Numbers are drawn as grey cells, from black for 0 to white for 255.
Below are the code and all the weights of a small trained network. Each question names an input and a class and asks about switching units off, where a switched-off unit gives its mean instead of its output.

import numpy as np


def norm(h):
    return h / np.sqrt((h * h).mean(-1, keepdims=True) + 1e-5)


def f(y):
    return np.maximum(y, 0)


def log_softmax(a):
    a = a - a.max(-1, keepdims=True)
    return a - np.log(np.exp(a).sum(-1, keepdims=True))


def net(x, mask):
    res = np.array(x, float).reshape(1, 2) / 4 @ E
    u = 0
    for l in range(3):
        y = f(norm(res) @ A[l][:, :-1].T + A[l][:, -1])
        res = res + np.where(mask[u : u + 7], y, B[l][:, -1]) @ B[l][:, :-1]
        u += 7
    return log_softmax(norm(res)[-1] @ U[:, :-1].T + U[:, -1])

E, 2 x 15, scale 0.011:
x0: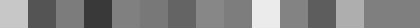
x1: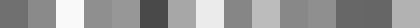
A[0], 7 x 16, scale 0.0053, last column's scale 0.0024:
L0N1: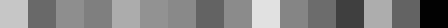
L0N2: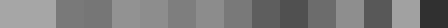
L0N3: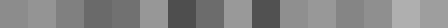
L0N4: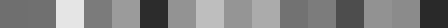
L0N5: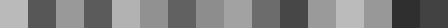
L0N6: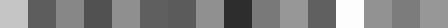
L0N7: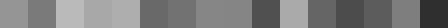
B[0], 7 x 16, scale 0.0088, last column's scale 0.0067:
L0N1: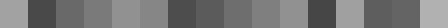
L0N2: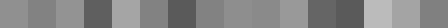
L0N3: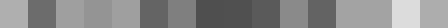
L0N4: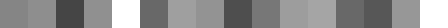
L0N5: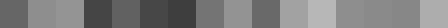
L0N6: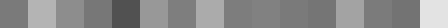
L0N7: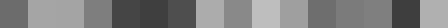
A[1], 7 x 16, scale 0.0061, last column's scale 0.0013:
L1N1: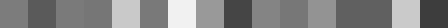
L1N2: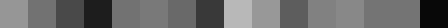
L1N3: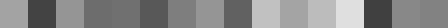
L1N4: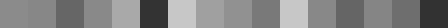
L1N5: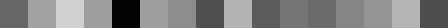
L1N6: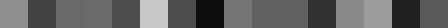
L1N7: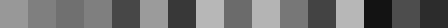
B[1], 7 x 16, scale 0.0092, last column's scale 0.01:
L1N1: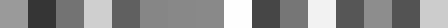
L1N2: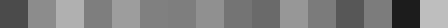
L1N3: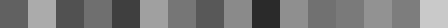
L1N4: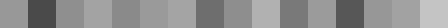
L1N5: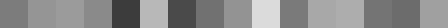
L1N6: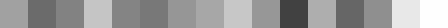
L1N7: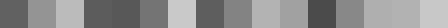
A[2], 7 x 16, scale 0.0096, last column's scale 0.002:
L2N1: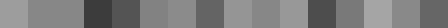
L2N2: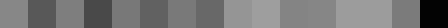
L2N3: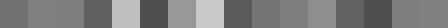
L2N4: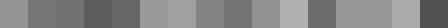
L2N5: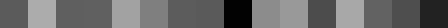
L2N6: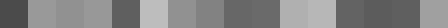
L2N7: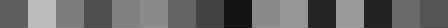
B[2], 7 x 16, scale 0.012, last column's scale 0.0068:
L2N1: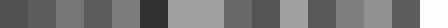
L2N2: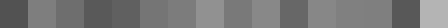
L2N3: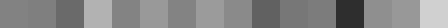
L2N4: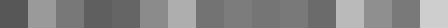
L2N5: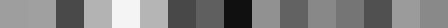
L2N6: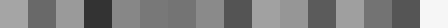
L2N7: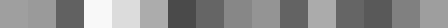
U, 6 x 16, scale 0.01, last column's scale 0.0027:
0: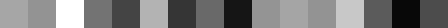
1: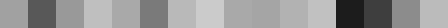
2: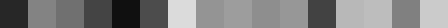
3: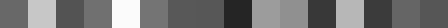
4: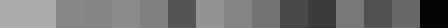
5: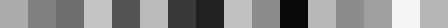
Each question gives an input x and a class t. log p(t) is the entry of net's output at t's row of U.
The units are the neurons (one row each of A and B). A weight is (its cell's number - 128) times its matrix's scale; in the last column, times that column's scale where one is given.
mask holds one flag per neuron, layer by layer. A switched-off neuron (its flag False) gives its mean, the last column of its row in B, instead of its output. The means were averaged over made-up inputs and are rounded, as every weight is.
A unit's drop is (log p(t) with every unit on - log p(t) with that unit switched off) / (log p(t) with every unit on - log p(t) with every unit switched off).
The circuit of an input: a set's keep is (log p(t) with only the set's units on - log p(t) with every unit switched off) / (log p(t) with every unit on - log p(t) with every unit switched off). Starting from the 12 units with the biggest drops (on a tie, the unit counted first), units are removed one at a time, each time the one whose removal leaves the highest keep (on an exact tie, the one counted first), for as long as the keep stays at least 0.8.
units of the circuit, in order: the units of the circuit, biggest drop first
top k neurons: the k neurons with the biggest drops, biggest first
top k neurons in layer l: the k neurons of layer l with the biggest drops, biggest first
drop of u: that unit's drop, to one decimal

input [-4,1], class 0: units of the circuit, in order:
(L1N6, L2N6)
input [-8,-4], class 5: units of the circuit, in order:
(L2N1)
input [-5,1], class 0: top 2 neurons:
(L0N4, L1N6)
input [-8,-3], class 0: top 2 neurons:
(L2N6, L1N6)
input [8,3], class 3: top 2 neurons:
(L1N6, L0N1)
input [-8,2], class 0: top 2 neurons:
(L1N6, L0N4)
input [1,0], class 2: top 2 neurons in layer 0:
(L0N4, L0N1)
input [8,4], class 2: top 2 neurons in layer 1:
(L1N7, L1N2)
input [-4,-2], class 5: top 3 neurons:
(L1N2, L0N4, L0N6)
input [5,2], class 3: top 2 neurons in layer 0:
(L0N1, L0N6)
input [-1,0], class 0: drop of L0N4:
0.8
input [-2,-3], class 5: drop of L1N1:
0.0
